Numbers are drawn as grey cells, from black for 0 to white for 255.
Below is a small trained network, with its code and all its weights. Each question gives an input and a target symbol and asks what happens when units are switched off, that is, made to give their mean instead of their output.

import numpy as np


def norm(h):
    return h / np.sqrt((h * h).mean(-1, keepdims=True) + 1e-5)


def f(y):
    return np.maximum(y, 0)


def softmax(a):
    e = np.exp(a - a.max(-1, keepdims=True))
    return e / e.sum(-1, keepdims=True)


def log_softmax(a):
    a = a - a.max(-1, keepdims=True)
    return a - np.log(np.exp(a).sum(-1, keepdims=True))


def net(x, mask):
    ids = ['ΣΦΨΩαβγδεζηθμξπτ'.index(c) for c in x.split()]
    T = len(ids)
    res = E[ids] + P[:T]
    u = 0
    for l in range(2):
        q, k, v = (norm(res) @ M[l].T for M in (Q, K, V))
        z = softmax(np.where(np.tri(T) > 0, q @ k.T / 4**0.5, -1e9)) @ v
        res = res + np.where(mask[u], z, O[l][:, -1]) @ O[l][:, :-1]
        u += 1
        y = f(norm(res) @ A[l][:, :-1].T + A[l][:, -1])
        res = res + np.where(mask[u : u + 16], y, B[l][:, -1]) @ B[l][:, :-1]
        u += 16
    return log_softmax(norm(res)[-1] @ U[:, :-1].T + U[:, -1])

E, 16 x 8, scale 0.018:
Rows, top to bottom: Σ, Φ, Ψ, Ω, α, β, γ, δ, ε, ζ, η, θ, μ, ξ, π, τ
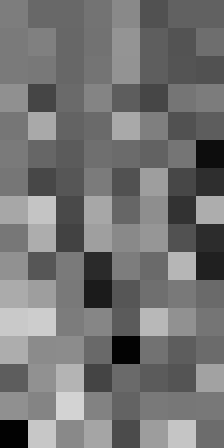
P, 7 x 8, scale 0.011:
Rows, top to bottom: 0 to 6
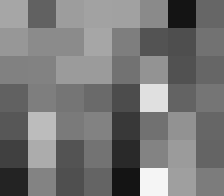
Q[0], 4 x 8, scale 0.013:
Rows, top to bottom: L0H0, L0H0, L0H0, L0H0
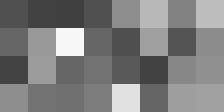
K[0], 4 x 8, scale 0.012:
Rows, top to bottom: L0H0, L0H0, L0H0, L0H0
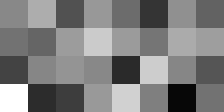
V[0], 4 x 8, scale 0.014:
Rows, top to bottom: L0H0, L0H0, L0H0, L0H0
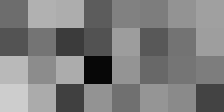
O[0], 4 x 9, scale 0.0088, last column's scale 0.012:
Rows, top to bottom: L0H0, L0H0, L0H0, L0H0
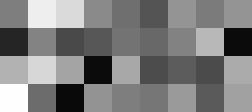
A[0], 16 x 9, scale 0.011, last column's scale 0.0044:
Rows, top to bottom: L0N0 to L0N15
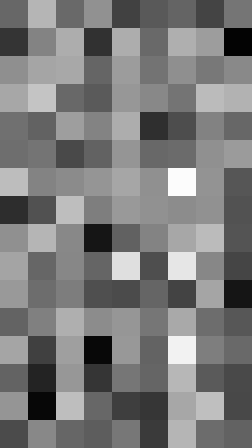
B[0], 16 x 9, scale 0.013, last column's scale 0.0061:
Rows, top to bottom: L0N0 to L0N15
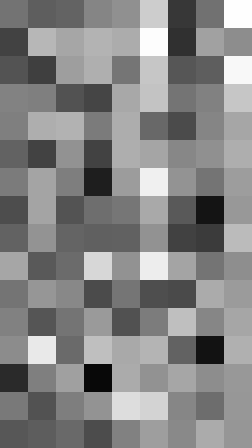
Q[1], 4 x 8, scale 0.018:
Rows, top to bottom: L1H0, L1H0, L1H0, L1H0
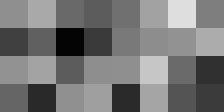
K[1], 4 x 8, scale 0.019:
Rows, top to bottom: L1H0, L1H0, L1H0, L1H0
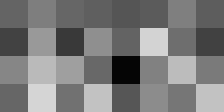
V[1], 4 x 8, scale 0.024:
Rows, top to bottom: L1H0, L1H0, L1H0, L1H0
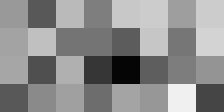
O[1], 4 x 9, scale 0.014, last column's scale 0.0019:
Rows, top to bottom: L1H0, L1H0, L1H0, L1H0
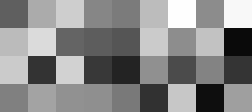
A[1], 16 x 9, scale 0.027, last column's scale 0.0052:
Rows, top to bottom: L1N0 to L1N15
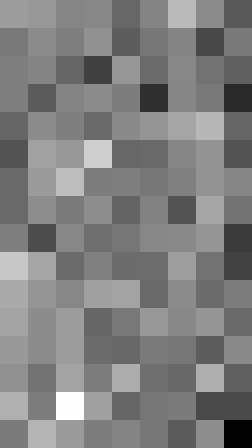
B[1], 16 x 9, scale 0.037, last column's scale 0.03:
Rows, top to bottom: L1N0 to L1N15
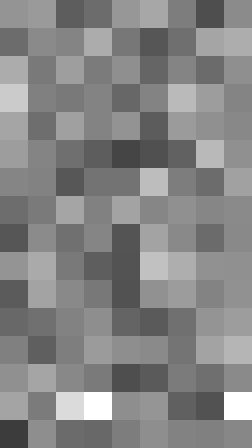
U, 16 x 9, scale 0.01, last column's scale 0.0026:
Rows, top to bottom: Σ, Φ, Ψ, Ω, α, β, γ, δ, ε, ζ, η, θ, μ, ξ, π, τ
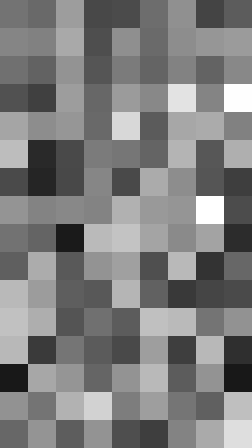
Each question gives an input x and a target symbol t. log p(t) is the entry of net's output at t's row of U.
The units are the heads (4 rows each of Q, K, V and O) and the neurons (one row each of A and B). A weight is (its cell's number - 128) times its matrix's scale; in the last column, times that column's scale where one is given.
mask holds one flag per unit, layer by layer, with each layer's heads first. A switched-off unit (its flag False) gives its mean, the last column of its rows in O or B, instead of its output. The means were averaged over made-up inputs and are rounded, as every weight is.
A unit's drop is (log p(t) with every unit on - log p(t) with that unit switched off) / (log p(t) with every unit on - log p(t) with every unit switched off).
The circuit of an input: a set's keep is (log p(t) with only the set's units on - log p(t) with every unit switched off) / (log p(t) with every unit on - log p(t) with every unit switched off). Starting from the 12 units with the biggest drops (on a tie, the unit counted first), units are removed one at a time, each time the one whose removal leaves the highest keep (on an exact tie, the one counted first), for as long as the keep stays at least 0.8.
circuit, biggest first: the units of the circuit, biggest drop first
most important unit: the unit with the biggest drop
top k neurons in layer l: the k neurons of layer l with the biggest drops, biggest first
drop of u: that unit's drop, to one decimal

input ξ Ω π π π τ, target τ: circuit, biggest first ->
[L1N14, L1N5, L0H0]
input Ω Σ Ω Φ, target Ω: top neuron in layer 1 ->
[L1N14]
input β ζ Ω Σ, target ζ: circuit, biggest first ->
[L1H0, L0N12, L1N14]
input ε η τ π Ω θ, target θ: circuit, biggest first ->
[L1H0, L1N14]
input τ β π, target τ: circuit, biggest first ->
[L0H0, L1H0, L1N14, L1N5]
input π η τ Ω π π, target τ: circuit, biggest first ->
[L0H0, L1N14, L1H0, L1N5]
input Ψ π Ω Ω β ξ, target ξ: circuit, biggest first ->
[L1N14, L0H0]
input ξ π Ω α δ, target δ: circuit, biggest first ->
[L1H0, L1N14, L1N7]
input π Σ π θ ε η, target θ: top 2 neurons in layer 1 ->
[L1N14, L1N9]
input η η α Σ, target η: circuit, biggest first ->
[L1N14, L0H0, L1N2]
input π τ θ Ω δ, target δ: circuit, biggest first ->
[L0H0, L1H0, L1N14, L1N4]
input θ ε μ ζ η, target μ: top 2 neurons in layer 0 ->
[L0N2, L0N5]
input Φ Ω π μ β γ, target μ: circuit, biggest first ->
[L1H0, L1N14]
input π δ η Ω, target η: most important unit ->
L0H0
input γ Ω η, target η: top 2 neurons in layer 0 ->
[L0N12, L0N8]
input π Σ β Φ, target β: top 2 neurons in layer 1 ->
[L1N14, L1N3]
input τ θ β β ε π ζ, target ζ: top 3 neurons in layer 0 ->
[L0N13, L0N14, L0N7]
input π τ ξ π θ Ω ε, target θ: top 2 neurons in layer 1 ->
[L1N14, L1N0]
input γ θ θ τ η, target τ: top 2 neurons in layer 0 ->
[L0N7, L0N14]
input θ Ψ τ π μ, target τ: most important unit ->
L0N14
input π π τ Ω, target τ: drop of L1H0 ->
0.2
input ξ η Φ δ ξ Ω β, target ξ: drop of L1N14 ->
0.4
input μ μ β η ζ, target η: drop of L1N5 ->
0.0
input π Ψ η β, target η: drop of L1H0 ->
0.1
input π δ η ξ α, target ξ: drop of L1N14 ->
0.3
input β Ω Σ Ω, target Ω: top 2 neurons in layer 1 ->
[L1N14, L1N4]
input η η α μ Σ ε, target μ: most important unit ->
L1H0
